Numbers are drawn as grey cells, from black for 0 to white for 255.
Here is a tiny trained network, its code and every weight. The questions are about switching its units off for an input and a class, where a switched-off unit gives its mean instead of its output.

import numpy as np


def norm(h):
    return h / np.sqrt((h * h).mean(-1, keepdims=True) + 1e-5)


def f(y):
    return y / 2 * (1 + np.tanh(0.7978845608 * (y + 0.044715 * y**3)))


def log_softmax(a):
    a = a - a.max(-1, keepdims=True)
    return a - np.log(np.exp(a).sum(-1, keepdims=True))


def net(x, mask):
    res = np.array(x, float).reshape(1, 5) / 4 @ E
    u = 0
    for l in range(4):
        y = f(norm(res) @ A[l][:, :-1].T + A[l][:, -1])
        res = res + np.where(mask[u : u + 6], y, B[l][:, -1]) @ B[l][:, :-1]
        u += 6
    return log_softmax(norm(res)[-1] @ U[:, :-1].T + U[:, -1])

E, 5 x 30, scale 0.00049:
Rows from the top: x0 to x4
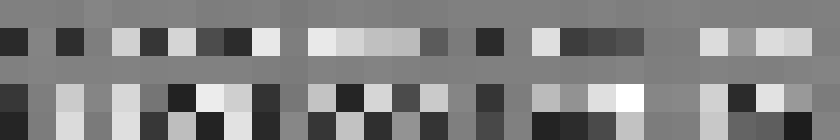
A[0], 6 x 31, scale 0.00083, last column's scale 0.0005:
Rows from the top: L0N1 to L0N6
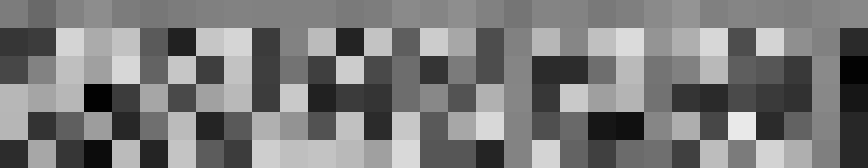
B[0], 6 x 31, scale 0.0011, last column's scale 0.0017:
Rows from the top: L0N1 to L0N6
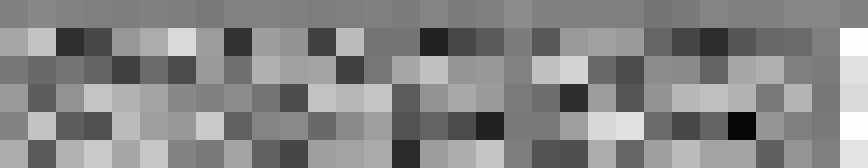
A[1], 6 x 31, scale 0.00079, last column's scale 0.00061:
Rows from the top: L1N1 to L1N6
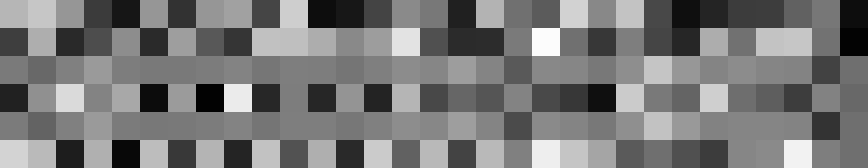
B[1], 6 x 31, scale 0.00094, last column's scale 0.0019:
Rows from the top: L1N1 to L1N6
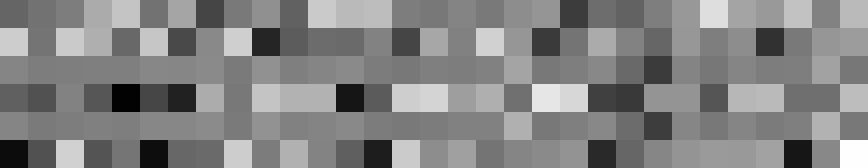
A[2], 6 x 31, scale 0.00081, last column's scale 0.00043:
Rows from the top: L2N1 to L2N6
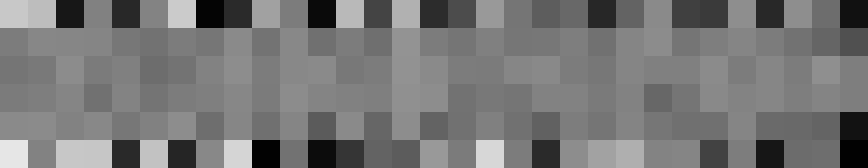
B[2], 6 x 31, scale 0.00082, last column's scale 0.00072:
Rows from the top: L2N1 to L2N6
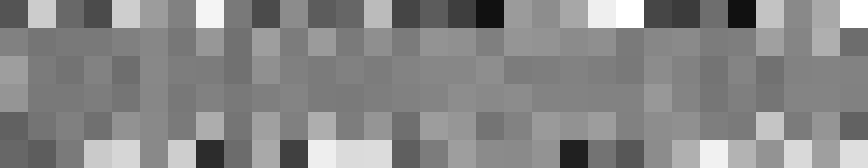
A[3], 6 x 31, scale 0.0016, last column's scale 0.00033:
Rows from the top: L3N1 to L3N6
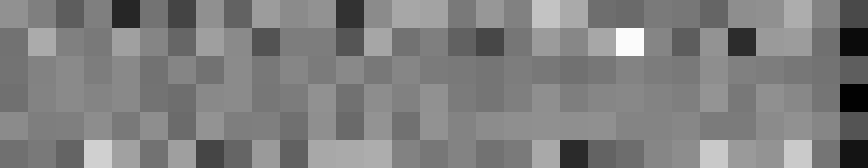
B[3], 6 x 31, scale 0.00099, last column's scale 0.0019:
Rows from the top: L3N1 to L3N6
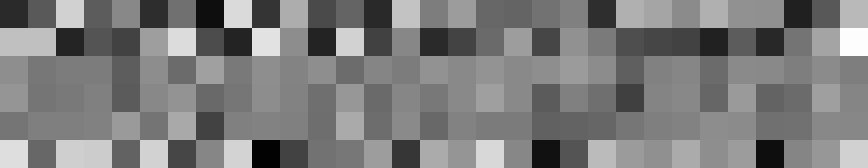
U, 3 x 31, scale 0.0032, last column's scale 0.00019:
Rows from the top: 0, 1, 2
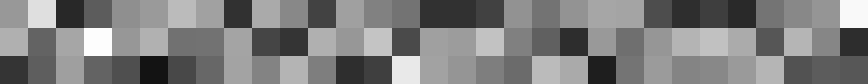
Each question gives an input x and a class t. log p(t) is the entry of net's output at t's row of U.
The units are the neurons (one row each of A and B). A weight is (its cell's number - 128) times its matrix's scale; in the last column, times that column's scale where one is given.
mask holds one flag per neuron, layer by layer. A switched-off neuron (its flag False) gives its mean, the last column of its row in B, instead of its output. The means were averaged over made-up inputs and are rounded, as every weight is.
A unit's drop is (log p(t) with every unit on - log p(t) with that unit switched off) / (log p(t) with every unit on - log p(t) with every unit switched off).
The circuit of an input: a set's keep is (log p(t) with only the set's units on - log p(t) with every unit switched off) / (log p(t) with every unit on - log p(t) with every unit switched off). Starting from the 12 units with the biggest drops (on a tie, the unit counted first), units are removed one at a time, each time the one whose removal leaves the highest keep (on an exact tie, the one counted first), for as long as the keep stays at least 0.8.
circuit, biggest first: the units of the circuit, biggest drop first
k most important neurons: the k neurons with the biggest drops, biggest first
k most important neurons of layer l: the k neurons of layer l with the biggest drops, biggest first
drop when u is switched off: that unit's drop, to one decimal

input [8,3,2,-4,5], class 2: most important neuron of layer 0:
L0N2
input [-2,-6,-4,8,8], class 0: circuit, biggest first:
L0N2, L3N2
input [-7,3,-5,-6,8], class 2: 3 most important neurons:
L1N4, L0N2, L0N3
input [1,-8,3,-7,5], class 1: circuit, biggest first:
L0N4, L2N6
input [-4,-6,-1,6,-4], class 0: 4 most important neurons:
L0N2, L0N6, L1N2, L3N2
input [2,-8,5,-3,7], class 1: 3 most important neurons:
L0N4, L2N6, L1N6
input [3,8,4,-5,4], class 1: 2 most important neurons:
L0N6, L0N2
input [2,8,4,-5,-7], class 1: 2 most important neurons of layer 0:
L0N6, L0N2
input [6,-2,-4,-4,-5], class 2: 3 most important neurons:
L1N6, L0N2, L3N1
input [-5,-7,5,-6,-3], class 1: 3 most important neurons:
L0N4, L0N2, L2N6
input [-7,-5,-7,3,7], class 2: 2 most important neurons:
L1N4, L0N6
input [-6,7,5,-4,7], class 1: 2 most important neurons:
L0N6, L1N6
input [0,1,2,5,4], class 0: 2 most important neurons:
L0N2, L1N6
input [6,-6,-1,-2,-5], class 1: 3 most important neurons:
L2N6, L0N3, L1N4
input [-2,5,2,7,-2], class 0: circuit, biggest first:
L0N2
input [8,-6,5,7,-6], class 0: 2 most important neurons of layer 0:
L0N2, L0N3
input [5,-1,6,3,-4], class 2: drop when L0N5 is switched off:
2.1
